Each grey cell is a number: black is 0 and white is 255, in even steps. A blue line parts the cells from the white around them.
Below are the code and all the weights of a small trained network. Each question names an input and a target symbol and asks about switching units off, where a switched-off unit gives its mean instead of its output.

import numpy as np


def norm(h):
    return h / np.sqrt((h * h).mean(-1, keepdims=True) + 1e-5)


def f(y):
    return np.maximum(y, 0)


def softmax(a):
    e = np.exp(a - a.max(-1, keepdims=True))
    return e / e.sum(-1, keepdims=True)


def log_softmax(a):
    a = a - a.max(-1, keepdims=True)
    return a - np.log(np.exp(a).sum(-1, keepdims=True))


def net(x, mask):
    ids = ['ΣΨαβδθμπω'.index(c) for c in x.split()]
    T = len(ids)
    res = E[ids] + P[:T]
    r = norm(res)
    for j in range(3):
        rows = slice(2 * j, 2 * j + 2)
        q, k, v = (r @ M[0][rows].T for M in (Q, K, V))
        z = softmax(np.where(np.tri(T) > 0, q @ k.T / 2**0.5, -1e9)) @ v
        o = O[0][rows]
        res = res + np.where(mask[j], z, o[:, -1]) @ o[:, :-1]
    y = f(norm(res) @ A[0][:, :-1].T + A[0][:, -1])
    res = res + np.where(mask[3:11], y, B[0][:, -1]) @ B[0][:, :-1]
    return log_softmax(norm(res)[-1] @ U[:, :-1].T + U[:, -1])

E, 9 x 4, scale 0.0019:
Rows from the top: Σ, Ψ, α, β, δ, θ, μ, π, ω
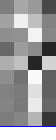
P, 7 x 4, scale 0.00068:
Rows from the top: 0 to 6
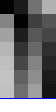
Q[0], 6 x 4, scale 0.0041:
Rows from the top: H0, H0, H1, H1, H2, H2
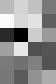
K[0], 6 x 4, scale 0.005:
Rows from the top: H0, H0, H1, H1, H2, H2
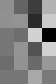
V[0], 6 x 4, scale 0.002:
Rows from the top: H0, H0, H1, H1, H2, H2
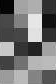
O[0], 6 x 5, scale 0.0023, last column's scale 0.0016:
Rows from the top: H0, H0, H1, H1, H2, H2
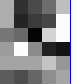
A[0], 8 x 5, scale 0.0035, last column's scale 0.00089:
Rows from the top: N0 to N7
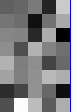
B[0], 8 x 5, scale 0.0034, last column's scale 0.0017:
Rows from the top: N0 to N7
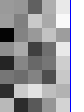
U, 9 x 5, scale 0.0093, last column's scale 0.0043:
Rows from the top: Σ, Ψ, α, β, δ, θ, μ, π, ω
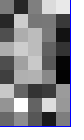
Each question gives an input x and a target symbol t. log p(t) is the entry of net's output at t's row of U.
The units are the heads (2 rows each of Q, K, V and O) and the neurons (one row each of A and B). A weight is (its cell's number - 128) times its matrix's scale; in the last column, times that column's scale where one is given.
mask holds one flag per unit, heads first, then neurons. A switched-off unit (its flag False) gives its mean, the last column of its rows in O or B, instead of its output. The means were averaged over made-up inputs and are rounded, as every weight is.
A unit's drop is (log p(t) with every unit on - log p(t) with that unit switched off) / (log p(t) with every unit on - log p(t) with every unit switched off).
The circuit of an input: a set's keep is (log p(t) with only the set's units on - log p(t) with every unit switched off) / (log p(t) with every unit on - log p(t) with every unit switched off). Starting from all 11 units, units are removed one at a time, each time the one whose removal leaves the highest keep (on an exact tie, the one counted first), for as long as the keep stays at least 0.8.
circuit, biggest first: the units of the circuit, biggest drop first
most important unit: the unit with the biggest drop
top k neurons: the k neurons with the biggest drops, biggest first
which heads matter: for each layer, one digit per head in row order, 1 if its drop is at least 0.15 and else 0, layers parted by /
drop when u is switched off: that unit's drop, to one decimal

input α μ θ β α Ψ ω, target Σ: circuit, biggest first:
H1, N6
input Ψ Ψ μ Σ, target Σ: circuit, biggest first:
N1, H1
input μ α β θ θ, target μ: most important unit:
N3
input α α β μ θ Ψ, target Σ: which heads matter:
110
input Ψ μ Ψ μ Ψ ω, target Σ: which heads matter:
011
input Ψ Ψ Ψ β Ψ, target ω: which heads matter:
000
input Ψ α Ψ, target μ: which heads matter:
010
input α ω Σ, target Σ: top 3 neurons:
N1, N2, N3
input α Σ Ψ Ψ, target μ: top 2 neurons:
N6, N2
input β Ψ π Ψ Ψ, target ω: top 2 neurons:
N4, N7
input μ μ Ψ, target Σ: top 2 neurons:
N2, N6
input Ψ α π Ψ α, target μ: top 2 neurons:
N3, N1
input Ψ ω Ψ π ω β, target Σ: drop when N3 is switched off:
0.2
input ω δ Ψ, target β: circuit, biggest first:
H1
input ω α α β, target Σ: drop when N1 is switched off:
0.3
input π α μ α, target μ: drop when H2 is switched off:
0.1
